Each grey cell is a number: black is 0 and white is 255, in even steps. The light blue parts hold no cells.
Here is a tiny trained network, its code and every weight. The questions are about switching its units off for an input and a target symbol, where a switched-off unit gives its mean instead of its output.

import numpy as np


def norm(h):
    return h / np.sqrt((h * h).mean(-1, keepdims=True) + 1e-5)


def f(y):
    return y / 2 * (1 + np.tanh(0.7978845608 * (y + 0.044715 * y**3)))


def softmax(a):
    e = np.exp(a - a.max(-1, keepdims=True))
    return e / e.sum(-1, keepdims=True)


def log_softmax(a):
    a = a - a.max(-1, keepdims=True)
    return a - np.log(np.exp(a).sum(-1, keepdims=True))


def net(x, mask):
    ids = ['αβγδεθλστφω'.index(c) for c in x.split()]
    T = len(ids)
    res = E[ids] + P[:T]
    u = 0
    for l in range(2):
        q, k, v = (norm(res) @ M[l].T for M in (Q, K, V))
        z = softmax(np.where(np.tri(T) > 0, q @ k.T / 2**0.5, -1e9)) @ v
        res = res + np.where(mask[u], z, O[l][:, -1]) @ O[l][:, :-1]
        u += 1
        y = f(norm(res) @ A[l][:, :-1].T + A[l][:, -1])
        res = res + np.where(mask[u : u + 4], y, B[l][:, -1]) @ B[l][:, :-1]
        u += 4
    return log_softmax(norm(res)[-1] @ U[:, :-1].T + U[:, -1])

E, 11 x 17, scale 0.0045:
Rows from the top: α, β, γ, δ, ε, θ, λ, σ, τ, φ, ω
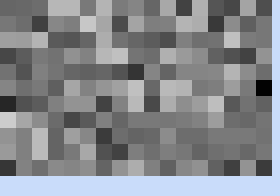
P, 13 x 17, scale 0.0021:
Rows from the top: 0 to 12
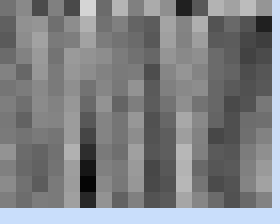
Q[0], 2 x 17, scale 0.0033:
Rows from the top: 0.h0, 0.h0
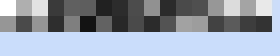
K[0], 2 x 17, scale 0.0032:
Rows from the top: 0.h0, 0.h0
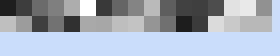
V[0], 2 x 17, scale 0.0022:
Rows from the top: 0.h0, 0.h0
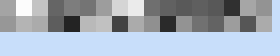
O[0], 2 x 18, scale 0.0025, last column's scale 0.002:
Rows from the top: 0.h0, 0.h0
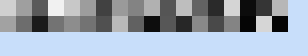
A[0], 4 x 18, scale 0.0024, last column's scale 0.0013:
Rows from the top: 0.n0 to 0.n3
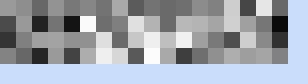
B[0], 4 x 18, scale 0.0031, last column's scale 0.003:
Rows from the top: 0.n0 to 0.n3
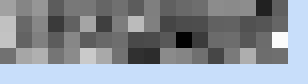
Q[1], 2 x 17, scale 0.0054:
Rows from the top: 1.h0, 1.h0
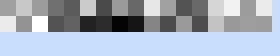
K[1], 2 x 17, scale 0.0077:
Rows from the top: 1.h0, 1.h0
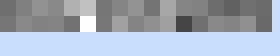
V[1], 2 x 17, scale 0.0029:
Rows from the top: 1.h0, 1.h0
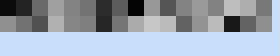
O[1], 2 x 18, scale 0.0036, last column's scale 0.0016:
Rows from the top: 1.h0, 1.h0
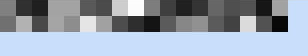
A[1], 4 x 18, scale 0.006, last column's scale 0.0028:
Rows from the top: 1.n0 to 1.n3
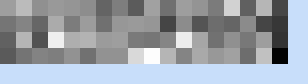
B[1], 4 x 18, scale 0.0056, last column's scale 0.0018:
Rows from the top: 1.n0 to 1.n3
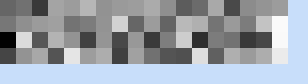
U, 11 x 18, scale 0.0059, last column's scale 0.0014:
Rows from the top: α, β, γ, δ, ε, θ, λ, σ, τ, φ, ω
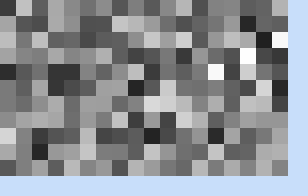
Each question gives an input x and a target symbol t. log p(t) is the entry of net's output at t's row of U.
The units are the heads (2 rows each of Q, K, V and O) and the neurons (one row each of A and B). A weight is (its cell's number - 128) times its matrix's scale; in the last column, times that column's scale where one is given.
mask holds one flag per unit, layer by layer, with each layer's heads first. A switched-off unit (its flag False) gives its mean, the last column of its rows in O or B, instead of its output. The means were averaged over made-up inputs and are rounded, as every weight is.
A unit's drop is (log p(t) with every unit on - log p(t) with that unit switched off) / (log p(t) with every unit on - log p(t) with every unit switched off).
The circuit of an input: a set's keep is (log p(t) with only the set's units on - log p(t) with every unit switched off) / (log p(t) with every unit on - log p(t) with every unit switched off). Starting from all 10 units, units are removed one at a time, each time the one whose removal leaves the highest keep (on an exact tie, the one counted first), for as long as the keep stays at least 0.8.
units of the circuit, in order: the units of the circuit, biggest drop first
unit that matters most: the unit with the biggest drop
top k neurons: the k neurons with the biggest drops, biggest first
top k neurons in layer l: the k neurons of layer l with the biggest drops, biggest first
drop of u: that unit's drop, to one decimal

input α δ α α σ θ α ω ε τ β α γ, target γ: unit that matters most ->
0.n3
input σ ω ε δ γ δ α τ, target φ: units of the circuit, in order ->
[1.n0; 1.h0; 0.h0; 0.n2]
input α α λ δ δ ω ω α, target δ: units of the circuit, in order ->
[0.n2; 1.h0; 1.n2]
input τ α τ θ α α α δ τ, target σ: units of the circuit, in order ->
[1.h0; 1.n1; 0.n2]
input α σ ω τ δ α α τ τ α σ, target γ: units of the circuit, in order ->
[0.h0; 1.n2]
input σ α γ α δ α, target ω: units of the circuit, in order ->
[1.h0; 1.n3]
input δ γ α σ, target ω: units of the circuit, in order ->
[0.n3; 1.n3; 1.h0]
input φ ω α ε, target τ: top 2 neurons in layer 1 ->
[1.n2; 1.n1]
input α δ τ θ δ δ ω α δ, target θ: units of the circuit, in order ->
[0.n2; 0.h0; 1.n2; 1.h0]
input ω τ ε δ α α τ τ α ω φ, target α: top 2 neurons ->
[0.n1; 0.n2]
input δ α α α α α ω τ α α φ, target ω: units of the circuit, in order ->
[1.h0; 0.n3; 1.n3; 0.n2]
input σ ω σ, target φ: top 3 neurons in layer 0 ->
[0.n0; 0.n3; 0.n2]
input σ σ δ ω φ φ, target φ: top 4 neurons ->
[1.n0; 0.n0; 0.n3; 0.n2]
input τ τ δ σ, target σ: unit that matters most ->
1.h0
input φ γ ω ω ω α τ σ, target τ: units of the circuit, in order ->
[0.h0; 1.h0]
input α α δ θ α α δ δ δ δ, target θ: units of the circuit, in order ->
[0.n2; 0.h0; 1.h0; 1.n2]
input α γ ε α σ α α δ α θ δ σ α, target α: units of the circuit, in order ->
[1.n2; 0.h0; 1.h0]
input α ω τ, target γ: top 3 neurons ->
[0.n3; 1.n3; 1.n2]
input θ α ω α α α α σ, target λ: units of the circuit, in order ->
[1.h0; 1.n0; 0.n2]
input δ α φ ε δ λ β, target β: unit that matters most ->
1.h0
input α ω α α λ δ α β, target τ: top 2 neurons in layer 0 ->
[0.n2; 0.n1]
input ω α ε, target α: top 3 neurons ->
[0.n2; 0.n1; 1.n2]
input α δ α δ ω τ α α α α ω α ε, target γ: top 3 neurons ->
[0.n3; 1.n3; 1.n2]
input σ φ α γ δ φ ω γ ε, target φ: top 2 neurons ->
[1.n0; 0.n0]
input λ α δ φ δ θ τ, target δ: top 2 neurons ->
[1.n2; 0.n1]
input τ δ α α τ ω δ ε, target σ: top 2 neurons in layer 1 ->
[1.n1; 1.n2]
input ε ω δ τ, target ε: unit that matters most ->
0.h0
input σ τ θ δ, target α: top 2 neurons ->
[1.n2; 0.n2]
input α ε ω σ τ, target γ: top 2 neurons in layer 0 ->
[0.n3; 0.n2]
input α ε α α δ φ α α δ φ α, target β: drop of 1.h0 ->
0.8
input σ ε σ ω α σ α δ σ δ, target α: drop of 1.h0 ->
0.1
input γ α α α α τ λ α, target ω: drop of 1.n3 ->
0.9
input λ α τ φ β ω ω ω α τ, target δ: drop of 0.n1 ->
0.1
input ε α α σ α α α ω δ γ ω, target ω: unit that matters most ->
1.h0
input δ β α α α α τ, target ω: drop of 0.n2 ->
0.2
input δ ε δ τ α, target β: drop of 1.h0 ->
1.1
